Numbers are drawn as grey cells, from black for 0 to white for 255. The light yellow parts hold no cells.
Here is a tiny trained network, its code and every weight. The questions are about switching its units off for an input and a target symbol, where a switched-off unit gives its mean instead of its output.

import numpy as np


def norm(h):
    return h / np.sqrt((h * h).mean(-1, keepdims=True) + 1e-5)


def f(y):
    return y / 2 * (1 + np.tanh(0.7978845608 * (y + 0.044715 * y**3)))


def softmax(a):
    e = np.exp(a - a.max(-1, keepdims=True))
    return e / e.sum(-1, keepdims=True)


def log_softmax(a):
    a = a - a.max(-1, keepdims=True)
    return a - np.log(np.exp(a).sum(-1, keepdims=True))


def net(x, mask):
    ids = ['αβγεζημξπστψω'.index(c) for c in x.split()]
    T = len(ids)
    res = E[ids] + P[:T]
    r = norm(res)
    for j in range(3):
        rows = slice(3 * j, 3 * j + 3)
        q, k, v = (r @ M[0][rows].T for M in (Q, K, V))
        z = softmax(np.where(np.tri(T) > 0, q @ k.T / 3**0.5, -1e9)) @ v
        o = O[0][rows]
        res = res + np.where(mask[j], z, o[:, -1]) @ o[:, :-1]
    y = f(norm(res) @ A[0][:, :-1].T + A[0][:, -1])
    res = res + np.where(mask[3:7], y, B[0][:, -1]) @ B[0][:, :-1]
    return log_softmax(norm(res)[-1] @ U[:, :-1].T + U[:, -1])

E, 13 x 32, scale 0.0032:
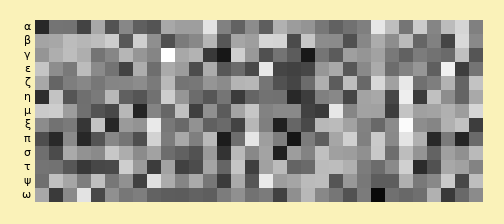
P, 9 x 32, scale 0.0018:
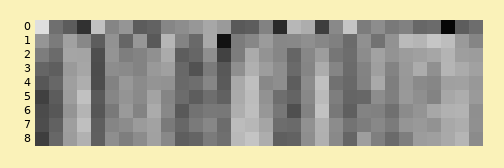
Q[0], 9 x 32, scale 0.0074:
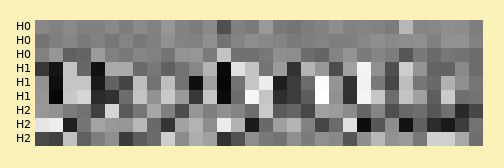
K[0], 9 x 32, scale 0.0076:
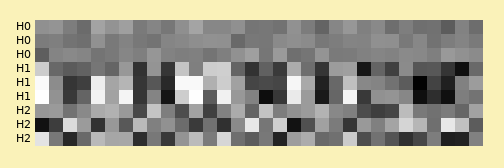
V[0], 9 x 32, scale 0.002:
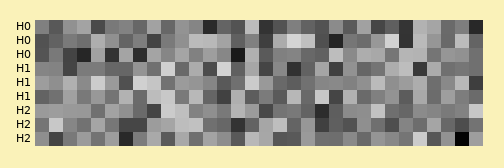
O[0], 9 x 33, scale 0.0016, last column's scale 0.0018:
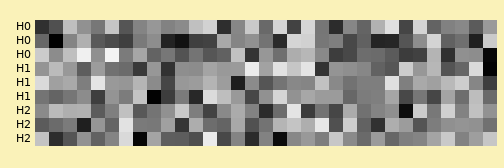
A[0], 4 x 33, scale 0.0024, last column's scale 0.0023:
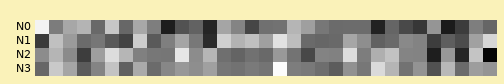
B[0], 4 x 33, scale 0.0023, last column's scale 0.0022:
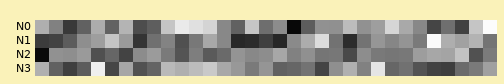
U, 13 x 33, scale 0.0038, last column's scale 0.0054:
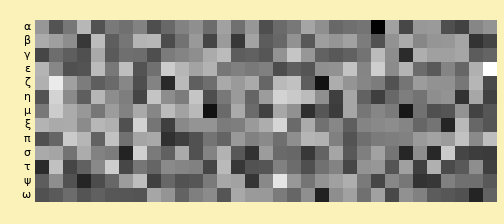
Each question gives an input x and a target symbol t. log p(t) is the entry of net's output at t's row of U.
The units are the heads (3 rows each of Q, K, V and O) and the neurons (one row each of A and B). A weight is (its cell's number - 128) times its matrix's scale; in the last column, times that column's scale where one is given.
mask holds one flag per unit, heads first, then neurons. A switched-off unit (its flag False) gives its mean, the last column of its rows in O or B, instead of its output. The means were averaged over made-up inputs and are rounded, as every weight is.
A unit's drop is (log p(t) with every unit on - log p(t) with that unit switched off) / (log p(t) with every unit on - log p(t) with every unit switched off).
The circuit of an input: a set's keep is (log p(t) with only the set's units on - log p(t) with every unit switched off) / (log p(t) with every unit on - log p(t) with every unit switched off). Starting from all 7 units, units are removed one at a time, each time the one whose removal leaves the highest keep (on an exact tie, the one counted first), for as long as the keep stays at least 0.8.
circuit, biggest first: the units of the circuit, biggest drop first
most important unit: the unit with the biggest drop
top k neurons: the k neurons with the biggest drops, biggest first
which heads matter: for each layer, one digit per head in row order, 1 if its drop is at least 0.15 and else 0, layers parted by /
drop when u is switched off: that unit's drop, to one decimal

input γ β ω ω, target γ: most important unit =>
H2
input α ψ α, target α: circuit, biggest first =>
(H0; N0)
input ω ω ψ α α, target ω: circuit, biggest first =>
(H1; H0)
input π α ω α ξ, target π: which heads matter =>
100
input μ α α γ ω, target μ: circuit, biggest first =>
(H2; H0)
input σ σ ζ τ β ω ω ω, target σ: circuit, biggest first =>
(H2; H1)
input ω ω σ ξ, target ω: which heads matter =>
010
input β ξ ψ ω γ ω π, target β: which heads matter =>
110
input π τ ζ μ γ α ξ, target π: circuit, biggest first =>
(N0; H0)
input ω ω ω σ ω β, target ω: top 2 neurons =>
(N3; N0)
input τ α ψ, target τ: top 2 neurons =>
(N1; N0)
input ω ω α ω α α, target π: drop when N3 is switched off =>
0.2
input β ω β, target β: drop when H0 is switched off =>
0.4
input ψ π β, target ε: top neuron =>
(N3)
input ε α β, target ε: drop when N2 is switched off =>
-0.1
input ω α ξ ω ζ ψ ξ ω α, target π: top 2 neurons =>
(N0; N3)
